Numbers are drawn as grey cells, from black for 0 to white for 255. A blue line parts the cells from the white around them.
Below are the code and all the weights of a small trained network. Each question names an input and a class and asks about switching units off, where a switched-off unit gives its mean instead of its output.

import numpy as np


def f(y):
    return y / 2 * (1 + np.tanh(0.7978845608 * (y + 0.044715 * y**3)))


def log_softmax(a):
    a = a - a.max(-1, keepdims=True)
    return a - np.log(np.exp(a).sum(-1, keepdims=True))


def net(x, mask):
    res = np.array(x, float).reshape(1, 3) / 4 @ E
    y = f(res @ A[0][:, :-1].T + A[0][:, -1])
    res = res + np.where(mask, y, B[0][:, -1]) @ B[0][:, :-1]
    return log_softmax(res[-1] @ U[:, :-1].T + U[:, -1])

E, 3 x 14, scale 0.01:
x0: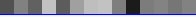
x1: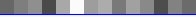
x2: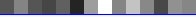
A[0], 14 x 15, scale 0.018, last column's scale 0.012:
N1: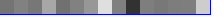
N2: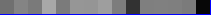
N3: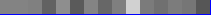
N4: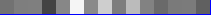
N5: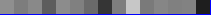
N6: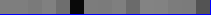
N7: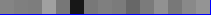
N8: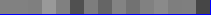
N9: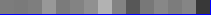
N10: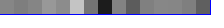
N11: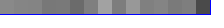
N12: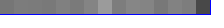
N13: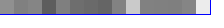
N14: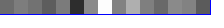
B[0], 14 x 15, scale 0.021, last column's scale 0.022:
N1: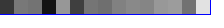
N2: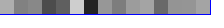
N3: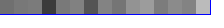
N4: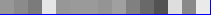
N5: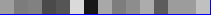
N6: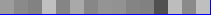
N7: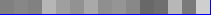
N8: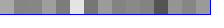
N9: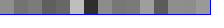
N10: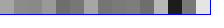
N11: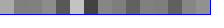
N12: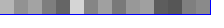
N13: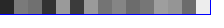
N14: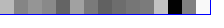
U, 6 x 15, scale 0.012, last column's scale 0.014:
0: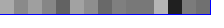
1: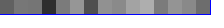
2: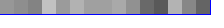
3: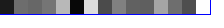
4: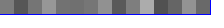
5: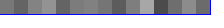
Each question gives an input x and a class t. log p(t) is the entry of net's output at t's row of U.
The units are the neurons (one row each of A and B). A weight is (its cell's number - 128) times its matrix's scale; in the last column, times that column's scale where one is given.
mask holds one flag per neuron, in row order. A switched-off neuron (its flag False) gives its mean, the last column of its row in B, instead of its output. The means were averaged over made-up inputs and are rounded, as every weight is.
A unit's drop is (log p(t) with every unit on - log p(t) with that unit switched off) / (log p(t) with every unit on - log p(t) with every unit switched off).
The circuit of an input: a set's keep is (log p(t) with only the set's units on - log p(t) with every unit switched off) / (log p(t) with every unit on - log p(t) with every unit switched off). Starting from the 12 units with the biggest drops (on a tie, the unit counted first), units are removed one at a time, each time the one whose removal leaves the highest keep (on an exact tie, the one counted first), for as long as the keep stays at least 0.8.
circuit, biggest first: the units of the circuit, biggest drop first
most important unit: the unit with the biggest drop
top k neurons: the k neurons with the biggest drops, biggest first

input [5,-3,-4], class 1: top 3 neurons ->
[N14, N2, N1]
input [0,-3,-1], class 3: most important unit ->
N4
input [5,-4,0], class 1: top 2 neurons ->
[N1, N4]
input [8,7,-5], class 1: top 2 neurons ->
[N1, N2]
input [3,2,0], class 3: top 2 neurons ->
[N5, N3]
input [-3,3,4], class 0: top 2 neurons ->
[N14, N1]
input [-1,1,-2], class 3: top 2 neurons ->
[N14, N5]
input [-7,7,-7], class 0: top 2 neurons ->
[N10, N1]
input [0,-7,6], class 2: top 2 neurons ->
[N6, N7]
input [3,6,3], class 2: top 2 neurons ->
[N4, N13]
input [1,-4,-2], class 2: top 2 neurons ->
[N13, N14]
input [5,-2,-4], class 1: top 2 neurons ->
[N14, N2]
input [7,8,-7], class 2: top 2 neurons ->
[N4, N14]
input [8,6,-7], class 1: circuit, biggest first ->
[N2]
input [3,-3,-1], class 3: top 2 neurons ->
[N5, N4]
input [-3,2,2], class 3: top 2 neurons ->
[N5, N2]
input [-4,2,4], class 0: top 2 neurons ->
[N14, N1]
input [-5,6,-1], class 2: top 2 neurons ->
[N4, N1]
